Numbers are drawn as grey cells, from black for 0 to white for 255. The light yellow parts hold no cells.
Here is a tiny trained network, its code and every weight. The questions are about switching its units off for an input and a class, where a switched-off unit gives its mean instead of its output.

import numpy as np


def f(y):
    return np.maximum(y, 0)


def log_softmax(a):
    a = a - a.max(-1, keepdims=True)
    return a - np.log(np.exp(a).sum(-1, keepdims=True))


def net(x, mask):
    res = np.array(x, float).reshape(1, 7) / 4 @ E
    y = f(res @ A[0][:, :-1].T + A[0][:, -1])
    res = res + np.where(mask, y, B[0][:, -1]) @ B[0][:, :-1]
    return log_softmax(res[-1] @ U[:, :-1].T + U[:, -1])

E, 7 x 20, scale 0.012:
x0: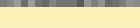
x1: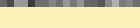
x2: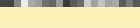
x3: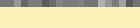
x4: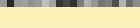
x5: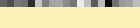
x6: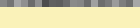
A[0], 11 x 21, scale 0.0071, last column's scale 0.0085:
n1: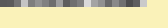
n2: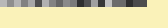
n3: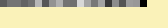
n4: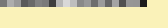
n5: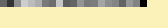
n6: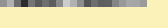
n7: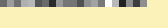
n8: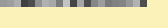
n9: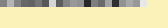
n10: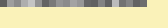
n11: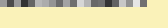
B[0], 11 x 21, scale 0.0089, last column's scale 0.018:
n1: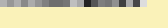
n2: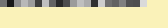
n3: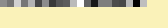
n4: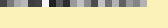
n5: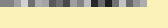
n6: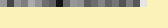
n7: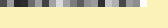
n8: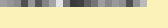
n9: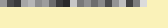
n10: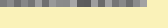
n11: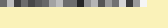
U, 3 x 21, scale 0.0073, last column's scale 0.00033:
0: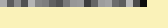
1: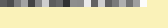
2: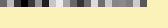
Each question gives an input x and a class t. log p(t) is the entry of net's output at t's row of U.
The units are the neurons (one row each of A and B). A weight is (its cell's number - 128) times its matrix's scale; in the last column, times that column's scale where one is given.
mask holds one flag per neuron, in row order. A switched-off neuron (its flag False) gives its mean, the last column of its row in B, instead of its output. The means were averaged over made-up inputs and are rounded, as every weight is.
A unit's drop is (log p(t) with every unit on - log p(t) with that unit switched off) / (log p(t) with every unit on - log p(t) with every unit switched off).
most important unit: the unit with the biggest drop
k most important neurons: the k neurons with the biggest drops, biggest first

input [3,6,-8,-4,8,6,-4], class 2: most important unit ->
n11
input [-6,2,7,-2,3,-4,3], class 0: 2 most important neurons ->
n1, n11
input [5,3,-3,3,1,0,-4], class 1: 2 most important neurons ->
n7, n1
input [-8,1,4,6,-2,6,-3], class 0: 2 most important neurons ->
n3, n1
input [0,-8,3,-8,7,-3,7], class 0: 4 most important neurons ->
n1, n11, n9, n4
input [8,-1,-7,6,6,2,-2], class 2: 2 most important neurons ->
n11, n2
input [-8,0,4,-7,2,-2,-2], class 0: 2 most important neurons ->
n11, n1
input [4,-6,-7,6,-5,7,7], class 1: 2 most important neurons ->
n4, n11
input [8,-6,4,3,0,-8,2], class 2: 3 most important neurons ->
n7, n3, n6
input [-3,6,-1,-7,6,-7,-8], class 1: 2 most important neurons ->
n2, n1
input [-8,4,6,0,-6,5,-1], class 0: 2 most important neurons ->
n3, n1
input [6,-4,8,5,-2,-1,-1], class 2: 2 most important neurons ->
n7, n2
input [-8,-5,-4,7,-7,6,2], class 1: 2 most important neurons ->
n4, n1
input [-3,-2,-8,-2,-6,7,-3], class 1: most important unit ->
n4
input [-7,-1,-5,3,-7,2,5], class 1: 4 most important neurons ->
n4, n1, n9, n7
